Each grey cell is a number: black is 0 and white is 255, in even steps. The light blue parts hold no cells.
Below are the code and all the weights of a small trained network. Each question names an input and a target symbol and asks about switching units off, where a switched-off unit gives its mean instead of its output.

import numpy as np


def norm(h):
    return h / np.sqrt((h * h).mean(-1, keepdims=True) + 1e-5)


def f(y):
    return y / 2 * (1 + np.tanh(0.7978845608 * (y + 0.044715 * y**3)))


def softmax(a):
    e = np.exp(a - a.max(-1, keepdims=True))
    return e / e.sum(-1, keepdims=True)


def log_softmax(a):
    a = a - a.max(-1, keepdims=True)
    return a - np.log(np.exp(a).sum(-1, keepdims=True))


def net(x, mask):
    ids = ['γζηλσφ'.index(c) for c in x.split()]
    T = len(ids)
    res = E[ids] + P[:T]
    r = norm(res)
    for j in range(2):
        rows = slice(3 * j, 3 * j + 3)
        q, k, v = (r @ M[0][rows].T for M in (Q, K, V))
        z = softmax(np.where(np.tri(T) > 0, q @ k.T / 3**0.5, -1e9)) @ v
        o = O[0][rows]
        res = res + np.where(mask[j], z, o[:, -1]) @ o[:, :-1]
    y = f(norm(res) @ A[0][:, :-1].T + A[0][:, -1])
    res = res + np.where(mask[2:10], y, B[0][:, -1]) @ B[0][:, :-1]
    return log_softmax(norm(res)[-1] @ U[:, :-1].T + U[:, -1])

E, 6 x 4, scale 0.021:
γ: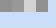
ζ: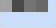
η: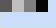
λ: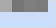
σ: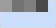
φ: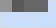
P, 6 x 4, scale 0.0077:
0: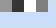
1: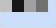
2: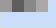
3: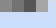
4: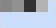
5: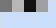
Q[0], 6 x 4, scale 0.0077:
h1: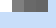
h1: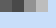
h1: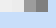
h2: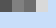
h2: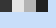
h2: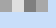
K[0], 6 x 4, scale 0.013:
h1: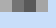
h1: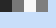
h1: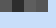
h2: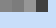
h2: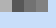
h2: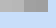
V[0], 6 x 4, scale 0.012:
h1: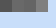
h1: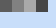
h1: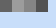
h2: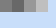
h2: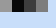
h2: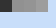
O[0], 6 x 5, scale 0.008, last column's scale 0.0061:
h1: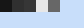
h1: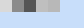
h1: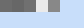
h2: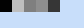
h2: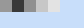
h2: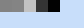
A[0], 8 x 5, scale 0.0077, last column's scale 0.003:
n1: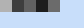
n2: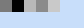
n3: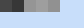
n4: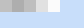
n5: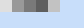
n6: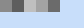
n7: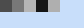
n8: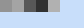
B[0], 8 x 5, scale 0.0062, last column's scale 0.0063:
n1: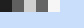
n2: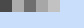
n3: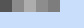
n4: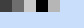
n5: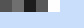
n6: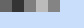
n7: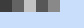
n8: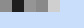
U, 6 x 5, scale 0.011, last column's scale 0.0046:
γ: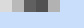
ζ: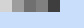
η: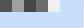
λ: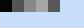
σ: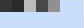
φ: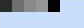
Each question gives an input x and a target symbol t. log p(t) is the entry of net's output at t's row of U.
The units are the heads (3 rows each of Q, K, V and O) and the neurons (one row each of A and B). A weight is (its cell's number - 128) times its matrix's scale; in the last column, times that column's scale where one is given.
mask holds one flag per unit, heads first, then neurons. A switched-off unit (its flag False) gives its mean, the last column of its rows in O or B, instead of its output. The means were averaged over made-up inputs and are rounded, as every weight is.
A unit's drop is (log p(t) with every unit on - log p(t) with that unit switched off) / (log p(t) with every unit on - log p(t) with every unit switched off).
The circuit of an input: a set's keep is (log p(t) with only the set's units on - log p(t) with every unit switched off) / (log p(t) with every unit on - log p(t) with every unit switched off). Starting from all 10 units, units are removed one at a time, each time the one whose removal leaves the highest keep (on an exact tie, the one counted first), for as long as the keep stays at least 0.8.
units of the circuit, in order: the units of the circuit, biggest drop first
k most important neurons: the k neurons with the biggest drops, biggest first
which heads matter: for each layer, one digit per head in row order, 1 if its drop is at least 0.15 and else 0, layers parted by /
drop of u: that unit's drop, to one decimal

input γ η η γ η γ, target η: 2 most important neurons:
(n4 n8)
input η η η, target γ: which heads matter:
10
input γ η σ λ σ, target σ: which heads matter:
10
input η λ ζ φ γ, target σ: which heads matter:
00
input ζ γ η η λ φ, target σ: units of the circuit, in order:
(h1 n1)
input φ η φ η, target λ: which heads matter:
11
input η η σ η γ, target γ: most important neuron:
(n1)
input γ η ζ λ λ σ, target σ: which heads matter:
10
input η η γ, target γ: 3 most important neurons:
(n1 n8 n7)
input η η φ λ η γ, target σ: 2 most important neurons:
(n4 n2)
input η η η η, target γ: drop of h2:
0.2
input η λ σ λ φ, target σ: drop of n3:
0.0
